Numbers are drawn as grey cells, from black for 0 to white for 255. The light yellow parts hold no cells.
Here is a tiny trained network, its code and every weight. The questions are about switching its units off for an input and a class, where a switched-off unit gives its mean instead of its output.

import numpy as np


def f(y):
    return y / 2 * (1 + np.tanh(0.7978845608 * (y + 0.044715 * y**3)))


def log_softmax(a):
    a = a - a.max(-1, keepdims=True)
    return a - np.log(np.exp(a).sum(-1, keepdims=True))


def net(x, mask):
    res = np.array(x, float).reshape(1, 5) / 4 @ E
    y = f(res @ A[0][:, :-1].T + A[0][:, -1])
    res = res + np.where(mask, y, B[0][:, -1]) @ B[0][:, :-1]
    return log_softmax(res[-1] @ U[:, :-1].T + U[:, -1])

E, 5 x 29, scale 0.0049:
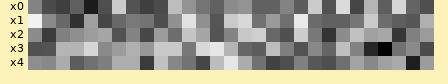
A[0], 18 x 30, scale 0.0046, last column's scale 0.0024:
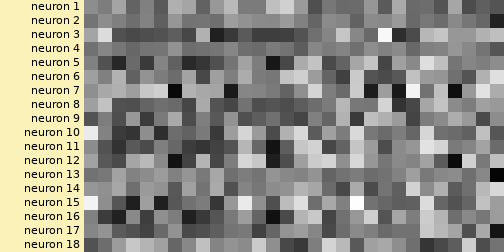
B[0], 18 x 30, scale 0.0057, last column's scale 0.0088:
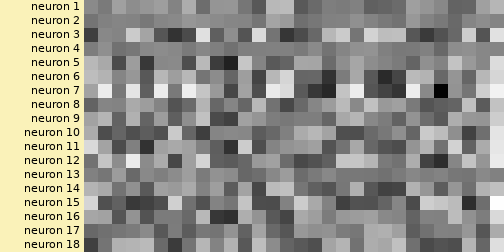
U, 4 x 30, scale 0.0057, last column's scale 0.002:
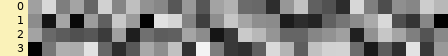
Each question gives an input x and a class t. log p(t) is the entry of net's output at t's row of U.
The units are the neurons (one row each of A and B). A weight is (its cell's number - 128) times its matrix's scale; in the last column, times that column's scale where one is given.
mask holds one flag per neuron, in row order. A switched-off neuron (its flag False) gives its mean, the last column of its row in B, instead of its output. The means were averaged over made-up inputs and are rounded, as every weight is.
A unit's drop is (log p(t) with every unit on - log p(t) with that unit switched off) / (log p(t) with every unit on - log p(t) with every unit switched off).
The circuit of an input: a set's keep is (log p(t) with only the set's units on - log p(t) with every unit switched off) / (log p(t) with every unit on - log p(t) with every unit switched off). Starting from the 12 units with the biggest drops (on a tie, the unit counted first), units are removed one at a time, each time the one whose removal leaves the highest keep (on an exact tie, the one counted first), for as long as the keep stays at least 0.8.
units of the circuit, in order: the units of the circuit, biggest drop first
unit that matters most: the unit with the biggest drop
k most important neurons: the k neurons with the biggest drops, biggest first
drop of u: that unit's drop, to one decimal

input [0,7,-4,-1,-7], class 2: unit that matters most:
neuron 15
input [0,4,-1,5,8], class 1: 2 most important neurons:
[neuron 7; neuron 12]
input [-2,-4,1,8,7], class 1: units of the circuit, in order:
[neuron 7; neuron 12; neuron 9]
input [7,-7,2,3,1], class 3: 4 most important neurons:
[neuron 7; neuron 11; neuron 6; neuron 15]
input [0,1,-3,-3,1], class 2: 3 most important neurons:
[neuron 18; neuron 12; neuron 7]
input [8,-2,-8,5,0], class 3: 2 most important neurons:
[neuron 7; neuron 11]
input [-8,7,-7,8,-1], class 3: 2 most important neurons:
[neuron 18; neuron 11]
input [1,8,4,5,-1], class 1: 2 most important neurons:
[neuron 15; neuron 10]
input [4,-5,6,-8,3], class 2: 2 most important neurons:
[neuron 7; neuron 17]
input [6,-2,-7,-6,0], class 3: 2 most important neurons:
[neuron 3; neuron 15]
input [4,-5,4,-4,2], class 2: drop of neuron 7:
0.6
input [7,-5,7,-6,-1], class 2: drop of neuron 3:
0.0
